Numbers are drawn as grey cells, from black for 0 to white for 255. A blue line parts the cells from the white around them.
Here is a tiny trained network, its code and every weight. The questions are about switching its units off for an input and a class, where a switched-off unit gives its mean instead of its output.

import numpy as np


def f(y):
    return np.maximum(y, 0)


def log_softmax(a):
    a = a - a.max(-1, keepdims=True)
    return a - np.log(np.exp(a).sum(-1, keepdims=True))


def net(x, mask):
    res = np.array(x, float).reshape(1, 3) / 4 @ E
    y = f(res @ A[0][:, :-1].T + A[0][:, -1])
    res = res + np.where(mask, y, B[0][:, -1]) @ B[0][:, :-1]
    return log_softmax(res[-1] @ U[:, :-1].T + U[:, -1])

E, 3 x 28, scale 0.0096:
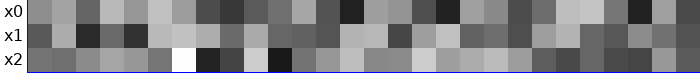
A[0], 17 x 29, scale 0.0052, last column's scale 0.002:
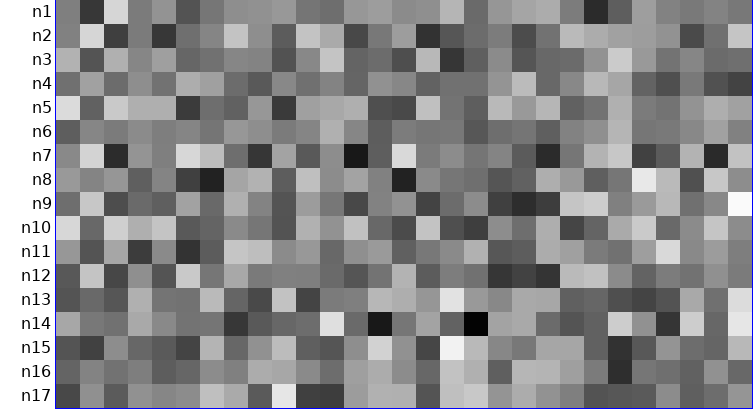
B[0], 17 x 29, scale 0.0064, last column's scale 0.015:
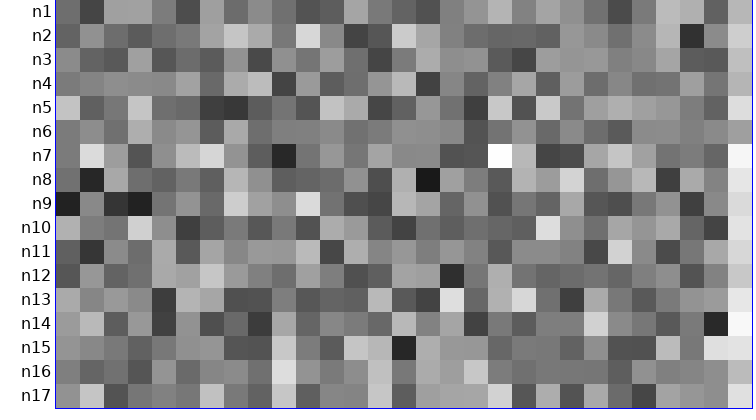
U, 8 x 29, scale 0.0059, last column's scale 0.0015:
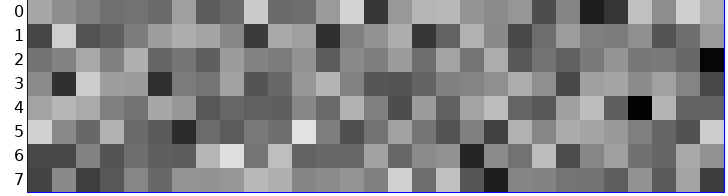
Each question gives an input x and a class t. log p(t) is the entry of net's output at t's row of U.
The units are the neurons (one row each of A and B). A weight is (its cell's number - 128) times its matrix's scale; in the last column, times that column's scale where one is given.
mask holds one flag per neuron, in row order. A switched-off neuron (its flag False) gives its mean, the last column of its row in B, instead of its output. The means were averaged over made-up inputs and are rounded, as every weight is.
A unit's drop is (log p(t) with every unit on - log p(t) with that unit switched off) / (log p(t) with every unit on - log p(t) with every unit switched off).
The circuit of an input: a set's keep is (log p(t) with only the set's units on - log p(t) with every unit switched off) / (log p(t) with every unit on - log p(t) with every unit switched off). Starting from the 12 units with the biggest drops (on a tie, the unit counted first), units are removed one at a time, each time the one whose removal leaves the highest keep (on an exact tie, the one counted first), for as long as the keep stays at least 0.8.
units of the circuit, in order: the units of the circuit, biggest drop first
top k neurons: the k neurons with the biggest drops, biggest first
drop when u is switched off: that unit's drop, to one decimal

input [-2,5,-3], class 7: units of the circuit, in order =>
(n7, n13)
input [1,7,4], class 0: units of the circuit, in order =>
(n17)
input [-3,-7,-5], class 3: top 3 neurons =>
(n8, n11, n14)
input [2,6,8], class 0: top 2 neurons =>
(n15, n17)
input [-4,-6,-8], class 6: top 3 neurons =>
(n8, n11, n9)
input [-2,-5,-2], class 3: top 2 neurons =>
(n8, n14)
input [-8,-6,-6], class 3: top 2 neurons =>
(n10, n5)
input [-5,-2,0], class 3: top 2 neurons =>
(n9, n8)
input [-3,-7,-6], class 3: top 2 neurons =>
(n8, n11)
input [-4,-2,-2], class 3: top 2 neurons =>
(n9, n2)
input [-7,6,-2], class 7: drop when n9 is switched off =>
0.4
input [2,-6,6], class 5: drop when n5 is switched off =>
0.0
